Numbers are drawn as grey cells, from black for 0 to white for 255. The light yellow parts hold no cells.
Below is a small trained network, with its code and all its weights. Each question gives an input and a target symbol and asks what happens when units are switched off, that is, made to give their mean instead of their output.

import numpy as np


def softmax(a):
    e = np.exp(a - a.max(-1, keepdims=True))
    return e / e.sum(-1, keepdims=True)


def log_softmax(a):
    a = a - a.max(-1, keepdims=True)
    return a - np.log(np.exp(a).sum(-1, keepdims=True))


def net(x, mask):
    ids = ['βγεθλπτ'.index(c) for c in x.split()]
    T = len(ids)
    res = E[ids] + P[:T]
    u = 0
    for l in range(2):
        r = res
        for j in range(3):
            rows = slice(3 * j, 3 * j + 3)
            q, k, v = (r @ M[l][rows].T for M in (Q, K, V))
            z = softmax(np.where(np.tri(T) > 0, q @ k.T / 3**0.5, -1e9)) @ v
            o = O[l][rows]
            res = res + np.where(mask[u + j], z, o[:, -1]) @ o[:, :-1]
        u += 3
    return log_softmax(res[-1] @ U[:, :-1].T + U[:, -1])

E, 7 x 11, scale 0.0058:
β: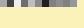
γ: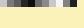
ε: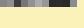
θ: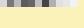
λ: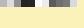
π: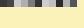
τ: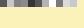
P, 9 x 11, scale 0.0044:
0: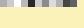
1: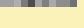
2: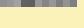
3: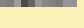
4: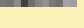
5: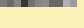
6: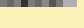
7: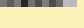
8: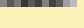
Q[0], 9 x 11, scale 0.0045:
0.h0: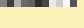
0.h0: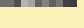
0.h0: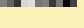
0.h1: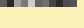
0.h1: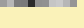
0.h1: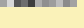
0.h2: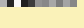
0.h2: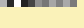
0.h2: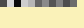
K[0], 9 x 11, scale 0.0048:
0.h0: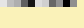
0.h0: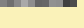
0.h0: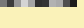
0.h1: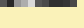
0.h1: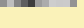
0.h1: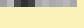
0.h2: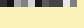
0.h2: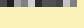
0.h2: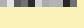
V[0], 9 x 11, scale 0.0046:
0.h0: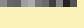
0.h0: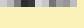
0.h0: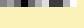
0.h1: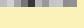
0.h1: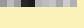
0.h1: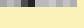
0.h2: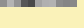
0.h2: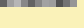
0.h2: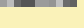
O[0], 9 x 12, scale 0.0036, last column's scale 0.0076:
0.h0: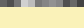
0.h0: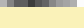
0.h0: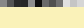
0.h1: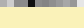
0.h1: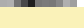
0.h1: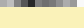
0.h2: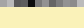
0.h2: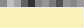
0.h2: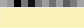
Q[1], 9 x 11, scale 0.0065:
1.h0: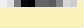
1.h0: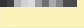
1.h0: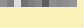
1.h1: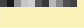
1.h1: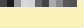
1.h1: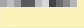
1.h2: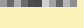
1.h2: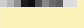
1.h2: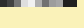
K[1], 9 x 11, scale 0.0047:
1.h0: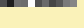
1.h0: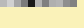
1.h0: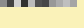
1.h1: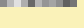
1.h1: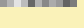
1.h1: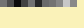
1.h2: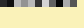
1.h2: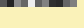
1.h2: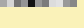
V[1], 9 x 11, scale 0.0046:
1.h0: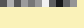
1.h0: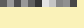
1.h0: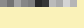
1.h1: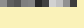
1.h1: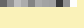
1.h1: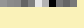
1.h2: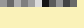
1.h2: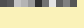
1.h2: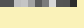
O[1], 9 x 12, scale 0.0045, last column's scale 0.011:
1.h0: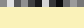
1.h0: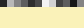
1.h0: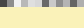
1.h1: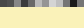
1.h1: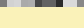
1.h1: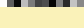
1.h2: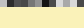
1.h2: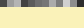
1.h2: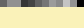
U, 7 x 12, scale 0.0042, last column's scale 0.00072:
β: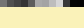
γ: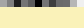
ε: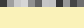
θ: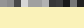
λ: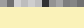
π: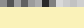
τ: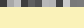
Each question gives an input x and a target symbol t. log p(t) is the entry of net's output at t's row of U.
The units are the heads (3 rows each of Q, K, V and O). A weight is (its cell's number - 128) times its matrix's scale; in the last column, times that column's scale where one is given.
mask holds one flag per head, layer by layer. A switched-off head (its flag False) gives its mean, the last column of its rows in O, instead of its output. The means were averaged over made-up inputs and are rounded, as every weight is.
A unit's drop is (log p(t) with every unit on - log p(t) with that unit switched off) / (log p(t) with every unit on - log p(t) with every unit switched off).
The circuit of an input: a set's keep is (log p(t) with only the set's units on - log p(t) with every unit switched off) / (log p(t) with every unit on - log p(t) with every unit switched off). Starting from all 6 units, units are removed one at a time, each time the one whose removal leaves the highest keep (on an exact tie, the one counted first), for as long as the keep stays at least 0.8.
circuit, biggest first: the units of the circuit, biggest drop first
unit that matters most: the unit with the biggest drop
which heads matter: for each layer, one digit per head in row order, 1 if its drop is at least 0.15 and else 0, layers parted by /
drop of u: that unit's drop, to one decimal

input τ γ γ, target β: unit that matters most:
1.h1
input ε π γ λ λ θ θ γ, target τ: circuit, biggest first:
1.h2, 0.h1, 1.h0
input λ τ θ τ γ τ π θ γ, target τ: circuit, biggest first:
1.h2, 1.h0
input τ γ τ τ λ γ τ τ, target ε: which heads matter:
000 / 101
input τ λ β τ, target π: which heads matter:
000 / 101
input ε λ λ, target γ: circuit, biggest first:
1.h0, 1.h1, 0.h0
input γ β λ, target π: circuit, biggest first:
1.h2, 1.h0
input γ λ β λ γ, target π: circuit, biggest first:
1.h0, 1.h2
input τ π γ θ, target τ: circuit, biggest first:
1.h2, 1.h0
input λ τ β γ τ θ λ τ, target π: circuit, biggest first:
1.h0, 1.h2, 0.h2
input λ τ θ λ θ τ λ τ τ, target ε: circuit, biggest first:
1.h2, 1.h0, 1.h1
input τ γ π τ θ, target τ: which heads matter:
000 / 101
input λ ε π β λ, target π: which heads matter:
011 / 101
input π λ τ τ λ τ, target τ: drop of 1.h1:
0.2
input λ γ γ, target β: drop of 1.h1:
0.6
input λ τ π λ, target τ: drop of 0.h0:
0.0
